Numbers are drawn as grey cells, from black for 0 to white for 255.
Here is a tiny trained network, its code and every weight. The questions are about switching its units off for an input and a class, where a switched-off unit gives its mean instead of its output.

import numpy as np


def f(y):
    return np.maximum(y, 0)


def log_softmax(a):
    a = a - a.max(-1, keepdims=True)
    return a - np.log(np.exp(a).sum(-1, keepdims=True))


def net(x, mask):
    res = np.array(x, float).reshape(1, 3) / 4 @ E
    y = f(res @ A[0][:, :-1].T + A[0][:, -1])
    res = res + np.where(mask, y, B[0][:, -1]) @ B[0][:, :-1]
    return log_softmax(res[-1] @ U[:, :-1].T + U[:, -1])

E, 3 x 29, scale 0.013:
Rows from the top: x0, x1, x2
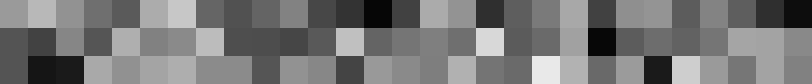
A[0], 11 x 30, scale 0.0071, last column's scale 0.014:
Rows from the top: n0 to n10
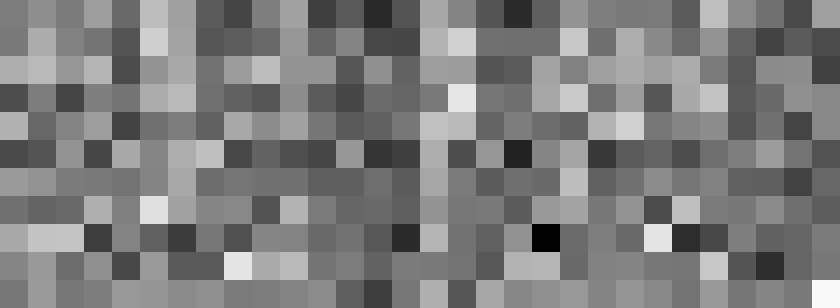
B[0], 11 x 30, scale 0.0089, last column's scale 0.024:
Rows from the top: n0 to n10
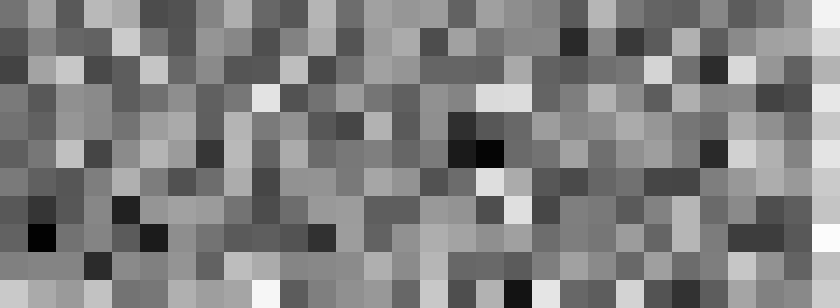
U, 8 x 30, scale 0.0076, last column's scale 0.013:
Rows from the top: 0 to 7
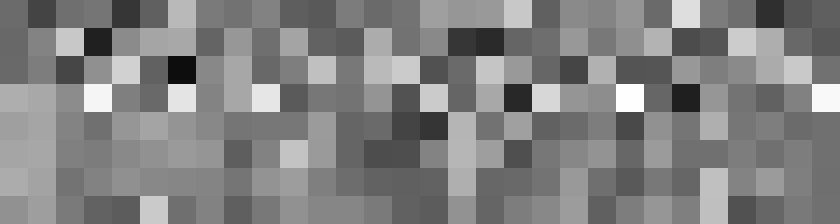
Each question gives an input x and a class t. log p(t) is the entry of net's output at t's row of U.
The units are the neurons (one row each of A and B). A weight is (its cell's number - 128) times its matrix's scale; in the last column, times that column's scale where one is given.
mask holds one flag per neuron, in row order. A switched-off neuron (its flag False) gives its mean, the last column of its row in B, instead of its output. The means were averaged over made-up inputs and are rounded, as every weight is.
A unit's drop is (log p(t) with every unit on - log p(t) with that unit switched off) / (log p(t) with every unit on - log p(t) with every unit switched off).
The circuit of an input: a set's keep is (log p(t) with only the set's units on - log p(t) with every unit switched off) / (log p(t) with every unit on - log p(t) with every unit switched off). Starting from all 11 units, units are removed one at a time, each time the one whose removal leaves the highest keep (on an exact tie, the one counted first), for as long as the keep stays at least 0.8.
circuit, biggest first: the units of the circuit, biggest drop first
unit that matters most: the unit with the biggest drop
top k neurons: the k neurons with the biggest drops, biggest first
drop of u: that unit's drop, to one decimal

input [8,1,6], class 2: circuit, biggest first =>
(n1)
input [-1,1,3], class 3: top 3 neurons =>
(n8 n1 n2)
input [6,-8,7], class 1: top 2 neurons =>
(n2 n4)
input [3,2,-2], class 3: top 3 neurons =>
(n10 n7 n2)
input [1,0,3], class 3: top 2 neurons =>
(n8 n1)
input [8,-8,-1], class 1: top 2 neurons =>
(n4 n2)
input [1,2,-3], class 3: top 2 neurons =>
(n7 n3)
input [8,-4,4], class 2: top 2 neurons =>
(n1 n0)
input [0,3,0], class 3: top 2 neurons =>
(n2 n1)
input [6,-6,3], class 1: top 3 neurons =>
(n4 n2 n9)
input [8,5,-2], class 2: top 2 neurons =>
(n0 n1)
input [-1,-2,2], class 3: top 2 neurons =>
(n5 n8)
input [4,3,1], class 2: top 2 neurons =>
(n0 n1)
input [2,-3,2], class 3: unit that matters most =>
n5
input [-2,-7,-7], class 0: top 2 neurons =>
(n8 n5)
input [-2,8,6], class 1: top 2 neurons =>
(n5 n8)
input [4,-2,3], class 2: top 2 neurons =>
(n8 n1)
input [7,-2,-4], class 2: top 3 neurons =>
(n1 n0 n6)
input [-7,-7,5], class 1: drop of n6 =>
0.2
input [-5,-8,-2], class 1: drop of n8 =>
0.0
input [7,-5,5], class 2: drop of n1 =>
0.6
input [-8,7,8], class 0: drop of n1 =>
0.3
